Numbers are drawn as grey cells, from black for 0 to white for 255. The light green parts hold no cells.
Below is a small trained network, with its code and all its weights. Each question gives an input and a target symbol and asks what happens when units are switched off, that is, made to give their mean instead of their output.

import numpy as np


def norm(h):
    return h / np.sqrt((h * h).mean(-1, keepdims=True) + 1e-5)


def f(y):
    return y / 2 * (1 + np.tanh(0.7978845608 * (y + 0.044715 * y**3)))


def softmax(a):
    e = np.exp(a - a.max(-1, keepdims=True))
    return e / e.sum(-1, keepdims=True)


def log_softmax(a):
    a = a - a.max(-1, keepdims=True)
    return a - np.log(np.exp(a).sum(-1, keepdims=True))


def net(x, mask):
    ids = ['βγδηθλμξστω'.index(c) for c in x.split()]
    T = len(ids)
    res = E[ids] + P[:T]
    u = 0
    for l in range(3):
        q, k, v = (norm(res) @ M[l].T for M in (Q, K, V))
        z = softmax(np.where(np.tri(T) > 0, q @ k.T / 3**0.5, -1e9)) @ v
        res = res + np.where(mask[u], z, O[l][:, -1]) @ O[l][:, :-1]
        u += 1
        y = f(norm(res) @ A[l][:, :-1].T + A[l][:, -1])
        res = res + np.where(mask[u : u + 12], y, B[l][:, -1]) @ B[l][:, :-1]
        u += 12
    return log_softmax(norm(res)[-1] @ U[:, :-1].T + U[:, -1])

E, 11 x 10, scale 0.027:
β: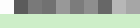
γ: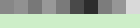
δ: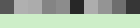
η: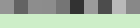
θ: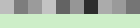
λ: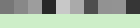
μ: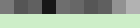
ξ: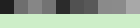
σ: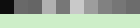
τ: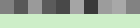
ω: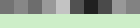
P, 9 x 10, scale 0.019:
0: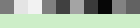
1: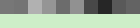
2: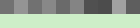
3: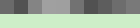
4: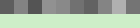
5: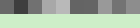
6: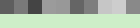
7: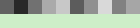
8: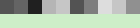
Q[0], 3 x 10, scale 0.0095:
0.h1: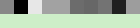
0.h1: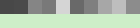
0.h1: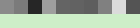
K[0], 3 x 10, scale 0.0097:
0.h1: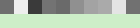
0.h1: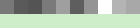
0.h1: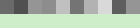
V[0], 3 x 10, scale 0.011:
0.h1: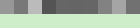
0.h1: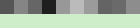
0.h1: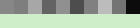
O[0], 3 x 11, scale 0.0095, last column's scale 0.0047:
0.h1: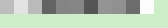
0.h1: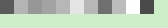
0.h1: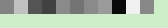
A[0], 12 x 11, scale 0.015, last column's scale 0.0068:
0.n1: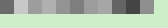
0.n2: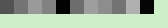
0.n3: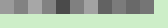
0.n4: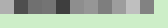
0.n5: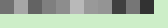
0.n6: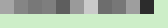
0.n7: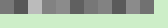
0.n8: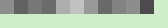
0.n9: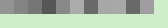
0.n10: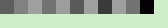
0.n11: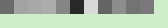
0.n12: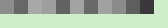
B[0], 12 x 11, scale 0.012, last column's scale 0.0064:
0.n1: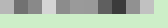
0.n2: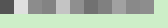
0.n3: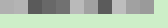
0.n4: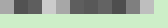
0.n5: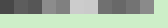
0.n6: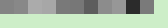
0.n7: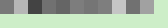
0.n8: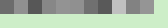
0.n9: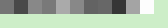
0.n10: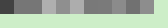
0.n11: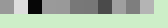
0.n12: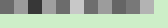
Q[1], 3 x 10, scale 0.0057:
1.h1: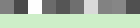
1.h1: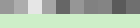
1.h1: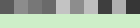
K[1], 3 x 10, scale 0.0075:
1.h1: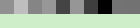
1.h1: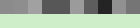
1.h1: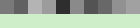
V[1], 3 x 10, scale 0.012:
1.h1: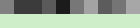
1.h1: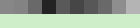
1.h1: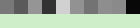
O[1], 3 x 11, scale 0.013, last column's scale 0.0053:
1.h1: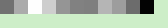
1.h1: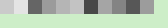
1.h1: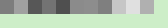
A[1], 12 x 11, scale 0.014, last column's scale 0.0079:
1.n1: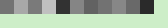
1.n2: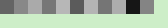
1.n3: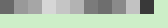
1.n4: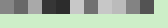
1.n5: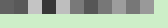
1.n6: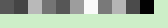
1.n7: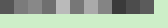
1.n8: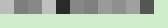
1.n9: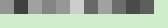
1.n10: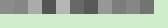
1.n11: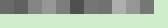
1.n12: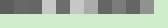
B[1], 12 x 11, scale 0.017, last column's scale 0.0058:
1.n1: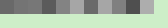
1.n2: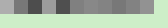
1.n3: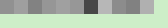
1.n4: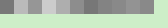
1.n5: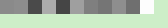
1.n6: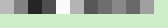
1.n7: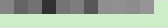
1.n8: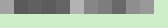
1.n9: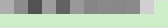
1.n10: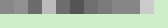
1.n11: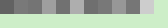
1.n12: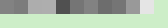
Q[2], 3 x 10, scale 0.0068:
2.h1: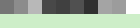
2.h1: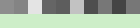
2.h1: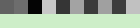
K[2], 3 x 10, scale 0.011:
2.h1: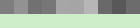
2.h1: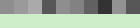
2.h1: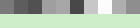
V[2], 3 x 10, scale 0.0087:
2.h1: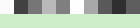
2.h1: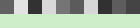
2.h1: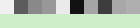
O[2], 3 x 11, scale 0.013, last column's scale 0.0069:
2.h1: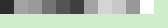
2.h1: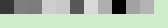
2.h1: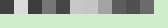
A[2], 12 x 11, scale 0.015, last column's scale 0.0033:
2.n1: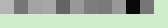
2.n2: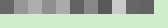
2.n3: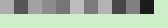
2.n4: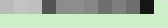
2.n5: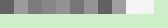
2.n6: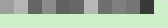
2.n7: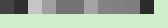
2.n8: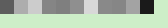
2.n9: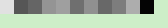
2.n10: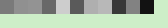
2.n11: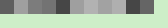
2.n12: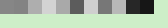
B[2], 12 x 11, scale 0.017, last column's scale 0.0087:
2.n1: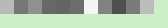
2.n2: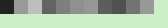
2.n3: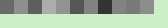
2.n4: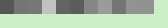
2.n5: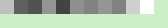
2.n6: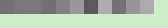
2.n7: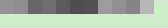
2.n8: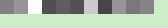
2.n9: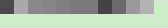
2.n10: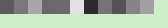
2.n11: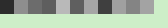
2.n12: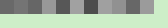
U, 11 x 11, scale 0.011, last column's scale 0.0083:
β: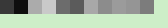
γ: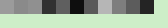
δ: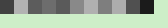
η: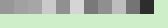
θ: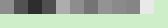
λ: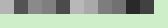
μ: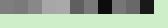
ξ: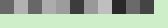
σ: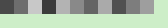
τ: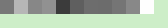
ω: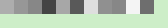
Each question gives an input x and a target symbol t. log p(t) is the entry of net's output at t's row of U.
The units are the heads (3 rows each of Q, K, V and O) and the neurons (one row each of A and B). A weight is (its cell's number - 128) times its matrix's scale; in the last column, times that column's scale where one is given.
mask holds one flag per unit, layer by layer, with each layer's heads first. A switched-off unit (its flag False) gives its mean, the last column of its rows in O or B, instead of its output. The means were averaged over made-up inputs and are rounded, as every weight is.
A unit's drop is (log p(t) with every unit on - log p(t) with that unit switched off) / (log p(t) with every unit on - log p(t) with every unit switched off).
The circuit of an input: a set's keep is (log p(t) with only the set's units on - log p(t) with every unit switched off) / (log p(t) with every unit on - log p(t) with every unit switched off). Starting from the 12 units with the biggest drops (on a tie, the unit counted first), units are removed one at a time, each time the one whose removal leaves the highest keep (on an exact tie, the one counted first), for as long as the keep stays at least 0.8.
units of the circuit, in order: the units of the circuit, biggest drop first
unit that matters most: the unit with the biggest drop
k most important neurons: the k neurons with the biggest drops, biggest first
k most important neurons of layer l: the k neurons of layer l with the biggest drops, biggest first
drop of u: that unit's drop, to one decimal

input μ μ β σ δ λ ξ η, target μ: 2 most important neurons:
0.n11, 2.n9
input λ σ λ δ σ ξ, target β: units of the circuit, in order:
0.h1
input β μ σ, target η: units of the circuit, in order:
1.n3, 0.h1
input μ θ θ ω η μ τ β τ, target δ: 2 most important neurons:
2.n11, 2.n5
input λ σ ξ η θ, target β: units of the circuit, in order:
1.h1, 0.h1, 2.h1
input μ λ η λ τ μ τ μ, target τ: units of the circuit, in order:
1.n10, 1.h1
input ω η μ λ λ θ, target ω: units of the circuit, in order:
0.h1, 1.n5
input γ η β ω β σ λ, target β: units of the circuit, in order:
0.h1, 1.h1
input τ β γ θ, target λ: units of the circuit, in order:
2.n1, 0.h1
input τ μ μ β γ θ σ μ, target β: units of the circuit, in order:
1.h1, 0.h1
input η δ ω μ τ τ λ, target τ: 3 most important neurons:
1.n10, 1.n5, 0.n12
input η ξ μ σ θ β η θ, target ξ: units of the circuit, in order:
2.h1, 1.h1
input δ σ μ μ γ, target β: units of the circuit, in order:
0.h1, 0.n5, 1.h1
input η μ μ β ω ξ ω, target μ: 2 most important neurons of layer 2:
2.n9, 2.n5
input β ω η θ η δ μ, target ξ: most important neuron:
1.n10
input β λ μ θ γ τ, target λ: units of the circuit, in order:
0.h1, 2.n1
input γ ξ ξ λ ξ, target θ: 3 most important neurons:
0.n2, 1.n12, 2.n1
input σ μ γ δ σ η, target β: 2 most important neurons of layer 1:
1.n11, 1.n12
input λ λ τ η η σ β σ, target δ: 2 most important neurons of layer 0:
0.n4, 0.n9
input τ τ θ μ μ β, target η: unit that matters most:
1.h1
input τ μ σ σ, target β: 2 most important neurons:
1.n12, 2.n2
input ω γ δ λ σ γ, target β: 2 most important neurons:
1.n11, 0.n9
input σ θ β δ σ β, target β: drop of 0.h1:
0.2
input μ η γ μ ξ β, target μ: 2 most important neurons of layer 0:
0.n4, 0.n2
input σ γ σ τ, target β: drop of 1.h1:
0.2
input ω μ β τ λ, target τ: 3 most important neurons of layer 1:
1.n10, 1.n5, 1.n6
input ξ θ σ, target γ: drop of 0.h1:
0.3
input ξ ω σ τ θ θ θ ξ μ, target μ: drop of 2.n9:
0.2
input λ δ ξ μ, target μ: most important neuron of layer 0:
0.n2
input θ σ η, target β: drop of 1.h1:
0.1
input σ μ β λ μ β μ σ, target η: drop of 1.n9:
0.0
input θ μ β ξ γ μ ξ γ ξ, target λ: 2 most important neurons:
2.n1, 0.n9
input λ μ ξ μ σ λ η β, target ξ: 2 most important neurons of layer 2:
2.n5, 2.n9
